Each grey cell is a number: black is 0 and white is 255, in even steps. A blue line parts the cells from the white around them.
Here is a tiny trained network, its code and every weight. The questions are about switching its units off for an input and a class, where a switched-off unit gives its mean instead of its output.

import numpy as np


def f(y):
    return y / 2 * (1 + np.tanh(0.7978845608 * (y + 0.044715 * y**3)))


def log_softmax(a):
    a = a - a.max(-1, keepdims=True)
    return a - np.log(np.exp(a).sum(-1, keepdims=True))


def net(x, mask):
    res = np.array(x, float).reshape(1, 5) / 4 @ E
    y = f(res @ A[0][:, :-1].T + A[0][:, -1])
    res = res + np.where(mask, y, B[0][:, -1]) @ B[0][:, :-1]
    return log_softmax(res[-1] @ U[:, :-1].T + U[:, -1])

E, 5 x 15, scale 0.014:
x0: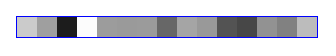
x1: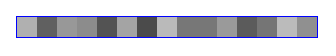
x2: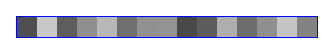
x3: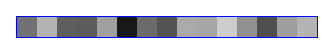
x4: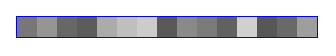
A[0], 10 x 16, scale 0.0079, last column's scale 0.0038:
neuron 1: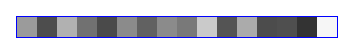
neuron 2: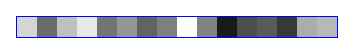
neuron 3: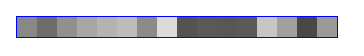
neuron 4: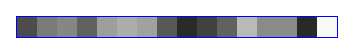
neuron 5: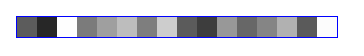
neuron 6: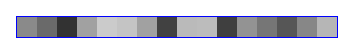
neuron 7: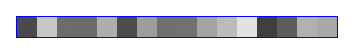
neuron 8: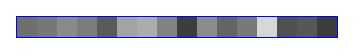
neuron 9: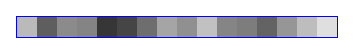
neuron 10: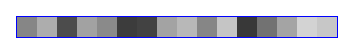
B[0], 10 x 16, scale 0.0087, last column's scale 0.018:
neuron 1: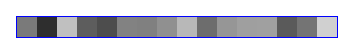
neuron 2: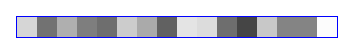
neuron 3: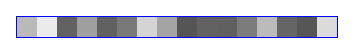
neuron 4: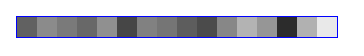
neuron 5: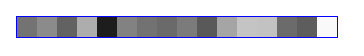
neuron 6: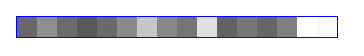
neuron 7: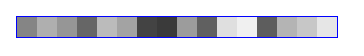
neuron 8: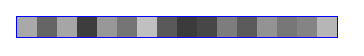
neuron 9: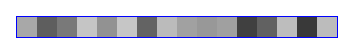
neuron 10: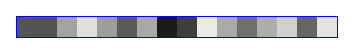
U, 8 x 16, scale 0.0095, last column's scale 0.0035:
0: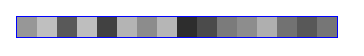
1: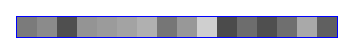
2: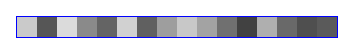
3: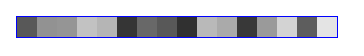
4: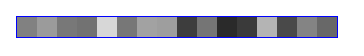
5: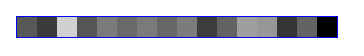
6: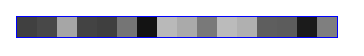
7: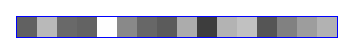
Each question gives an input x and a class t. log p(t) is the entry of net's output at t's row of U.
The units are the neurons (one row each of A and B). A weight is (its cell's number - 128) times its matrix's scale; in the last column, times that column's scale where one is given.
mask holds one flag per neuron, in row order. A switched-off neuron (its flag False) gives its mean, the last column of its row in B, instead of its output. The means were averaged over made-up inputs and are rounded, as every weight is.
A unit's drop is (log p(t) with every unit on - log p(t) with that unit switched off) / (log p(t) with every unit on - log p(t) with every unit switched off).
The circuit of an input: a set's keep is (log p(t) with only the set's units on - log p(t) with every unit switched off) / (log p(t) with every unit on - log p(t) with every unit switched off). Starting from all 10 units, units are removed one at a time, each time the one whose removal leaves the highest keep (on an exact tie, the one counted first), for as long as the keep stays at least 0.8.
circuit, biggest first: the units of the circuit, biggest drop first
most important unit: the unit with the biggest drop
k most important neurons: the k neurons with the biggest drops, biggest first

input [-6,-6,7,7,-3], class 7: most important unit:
neuron 7
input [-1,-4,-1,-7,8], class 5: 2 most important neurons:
[neuron 1; neuron 4]
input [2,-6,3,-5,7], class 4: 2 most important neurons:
[neuron 6; neuron 4]
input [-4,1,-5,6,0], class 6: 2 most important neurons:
[neuron 2; neuron 1]
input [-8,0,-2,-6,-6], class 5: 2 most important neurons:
[neuron 1; neuron 8]
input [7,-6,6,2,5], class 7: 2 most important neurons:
[neuron 7; neuron 2]
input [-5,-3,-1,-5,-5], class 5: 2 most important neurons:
[neuron 1; neuron 8]
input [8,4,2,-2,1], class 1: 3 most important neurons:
[neuron 6; neuron 1; neuron 5]
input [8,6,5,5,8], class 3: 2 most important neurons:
[neuron 10; neuron 2]
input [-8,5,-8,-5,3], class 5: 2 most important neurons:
[neuron 8; neuron 4]
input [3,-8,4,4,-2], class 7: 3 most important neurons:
[neuron 7; neuron 2; neuron 9]
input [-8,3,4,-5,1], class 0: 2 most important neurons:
[neuron 5; neuron 3]
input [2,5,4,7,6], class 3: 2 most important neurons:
[neuron 10; neuron 4]
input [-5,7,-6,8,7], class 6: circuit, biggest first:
[neuron 1]
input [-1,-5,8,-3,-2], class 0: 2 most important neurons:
[neuron 3; neuron 6]
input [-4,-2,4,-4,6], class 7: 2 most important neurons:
[neuron 7; neuron 1]
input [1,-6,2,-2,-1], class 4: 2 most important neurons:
[neuron 7; neuron 5]
